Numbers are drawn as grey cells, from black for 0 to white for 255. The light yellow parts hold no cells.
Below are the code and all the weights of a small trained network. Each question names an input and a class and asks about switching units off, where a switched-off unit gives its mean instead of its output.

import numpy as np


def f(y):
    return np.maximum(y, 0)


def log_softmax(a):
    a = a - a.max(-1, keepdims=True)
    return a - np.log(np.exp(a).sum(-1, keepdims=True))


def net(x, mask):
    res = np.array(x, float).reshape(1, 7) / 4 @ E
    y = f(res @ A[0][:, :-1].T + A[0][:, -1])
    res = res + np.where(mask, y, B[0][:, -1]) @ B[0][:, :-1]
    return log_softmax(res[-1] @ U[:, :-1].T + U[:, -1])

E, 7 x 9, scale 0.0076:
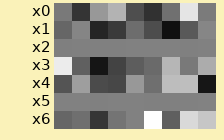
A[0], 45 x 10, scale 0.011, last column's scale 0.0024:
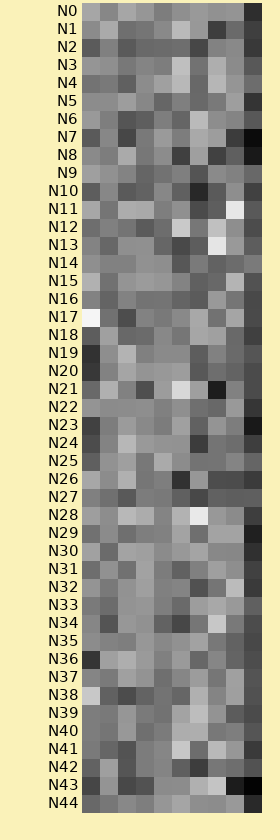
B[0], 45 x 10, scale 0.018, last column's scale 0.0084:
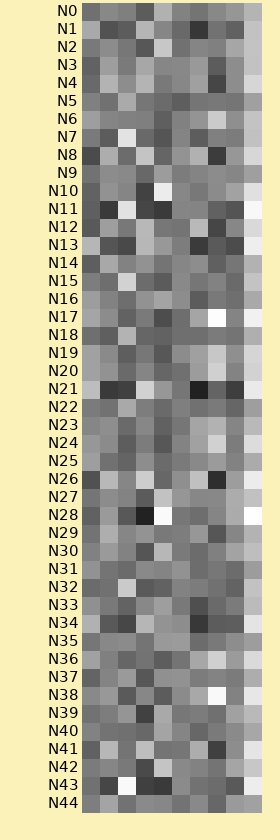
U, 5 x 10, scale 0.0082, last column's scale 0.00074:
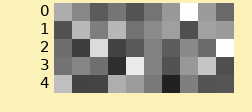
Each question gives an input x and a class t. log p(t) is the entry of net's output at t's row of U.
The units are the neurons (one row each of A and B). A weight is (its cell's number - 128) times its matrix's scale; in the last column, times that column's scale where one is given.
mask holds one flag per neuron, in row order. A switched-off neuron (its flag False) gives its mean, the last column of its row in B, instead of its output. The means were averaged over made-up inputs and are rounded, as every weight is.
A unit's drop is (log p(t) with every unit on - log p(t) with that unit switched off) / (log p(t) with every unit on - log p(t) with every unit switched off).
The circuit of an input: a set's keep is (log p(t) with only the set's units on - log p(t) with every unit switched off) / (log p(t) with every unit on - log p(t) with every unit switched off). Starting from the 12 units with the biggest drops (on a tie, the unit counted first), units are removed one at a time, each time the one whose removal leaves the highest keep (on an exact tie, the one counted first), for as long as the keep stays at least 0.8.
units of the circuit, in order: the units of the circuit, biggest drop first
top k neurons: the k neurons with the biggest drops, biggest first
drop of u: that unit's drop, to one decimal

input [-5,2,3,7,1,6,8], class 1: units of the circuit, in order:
N41
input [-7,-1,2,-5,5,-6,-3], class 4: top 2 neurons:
N21, N1
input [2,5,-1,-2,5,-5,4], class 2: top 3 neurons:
N43, N28, N7
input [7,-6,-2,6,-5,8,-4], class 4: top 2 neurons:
N34, N13
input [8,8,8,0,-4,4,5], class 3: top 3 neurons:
N10, N2, N21
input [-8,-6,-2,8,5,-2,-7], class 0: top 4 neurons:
N17, N38, N6, N13
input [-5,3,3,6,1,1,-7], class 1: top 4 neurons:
N26, N8, N36, N24
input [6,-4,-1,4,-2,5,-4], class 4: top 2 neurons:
N34, N13
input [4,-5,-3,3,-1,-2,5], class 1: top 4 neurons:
N41, N12, N10, N4
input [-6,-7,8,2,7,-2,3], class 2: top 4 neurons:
N43, N7, N18, N10
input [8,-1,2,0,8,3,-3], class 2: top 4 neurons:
N43, N7, N21, N18
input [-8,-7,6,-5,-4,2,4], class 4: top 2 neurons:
N21, N1
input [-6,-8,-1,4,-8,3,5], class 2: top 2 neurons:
N11, N15
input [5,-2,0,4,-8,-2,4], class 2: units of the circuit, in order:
N11
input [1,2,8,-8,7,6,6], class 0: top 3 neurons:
N36, N19, N20
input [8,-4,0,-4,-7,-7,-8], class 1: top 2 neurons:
N26, N8
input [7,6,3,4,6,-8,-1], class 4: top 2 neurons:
N13, N34
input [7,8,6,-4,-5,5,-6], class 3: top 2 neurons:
N10, N27
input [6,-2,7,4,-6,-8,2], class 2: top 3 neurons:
N11, N21, N32
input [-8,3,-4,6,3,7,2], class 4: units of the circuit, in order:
N21
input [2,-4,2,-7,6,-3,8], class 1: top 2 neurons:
N12, N4
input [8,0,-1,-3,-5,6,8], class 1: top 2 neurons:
N41, N4
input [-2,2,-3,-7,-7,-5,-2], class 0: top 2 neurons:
N24, N20
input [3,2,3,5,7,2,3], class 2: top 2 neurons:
N43, N7
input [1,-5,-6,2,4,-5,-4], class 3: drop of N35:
0.1
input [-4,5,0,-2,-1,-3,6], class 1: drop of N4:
0.1
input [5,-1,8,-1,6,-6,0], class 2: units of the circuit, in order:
N43
